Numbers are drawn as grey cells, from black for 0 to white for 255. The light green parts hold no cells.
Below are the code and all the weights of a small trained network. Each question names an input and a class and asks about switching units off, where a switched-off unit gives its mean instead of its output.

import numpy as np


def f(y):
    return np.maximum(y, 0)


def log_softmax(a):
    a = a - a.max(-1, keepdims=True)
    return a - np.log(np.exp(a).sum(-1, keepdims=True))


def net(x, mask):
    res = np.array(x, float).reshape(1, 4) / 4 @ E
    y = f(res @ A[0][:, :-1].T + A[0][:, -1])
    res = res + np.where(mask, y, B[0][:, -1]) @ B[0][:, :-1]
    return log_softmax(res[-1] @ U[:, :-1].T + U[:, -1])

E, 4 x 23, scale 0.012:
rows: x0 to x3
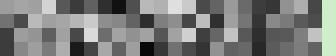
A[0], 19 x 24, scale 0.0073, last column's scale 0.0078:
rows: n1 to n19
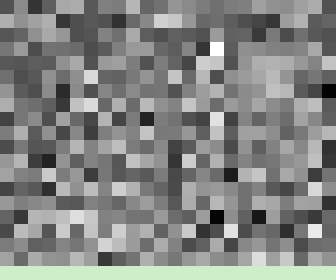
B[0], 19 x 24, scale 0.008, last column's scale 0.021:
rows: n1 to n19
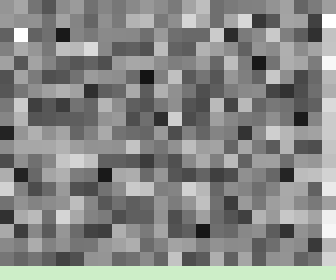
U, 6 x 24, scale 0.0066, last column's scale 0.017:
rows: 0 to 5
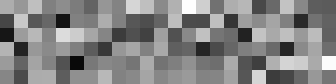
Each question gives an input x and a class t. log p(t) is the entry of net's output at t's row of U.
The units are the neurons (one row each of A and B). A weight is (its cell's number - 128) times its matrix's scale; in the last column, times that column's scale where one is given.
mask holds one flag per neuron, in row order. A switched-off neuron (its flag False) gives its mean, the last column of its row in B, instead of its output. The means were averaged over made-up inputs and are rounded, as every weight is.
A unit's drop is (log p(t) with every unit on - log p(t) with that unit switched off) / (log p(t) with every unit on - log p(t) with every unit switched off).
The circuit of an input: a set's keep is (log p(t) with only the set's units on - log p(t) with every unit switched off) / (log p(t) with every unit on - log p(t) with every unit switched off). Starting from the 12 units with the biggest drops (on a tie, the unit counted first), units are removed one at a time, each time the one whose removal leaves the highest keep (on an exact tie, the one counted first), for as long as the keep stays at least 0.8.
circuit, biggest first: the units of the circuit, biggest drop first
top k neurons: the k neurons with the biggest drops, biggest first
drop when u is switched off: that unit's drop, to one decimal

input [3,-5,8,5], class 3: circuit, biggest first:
n17
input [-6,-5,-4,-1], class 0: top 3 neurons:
n5; n16; n11
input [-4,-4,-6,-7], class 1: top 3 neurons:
n8; n19; n17
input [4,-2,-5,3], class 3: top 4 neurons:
n13; n14; n11; n5
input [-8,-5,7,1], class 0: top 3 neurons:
n14; n13; n11
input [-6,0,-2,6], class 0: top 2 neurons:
n5; n8
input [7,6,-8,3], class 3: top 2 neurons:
n13; n14
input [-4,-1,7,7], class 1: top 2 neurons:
n3; n9
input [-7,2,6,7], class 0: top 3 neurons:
n14; n8; n11
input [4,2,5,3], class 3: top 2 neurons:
n17; n14
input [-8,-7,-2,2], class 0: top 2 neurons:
n5; n14
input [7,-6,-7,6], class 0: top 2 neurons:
n2; n17
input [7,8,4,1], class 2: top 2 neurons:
n16; n14
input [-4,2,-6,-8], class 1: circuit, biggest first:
n8
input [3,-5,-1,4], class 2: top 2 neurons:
n8; n4
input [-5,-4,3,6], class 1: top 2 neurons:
n9; n2
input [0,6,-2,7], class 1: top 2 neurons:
n3; n9
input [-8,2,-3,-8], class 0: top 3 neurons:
n5; n14; n11
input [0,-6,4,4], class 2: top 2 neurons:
n12; n4
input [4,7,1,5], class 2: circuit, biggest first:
n16
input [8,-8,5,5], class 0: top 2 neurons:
n2; n16
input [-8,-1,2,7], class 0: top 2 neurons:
n14; n5
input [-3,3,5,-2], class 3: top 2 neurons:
n17; n2
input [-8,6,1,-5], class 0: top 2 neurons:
n14; n11
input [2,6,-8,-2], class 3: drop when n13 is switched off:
1.4
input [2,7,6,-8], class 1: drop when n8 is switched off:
0.7
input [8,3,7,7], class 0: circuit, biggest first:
n2
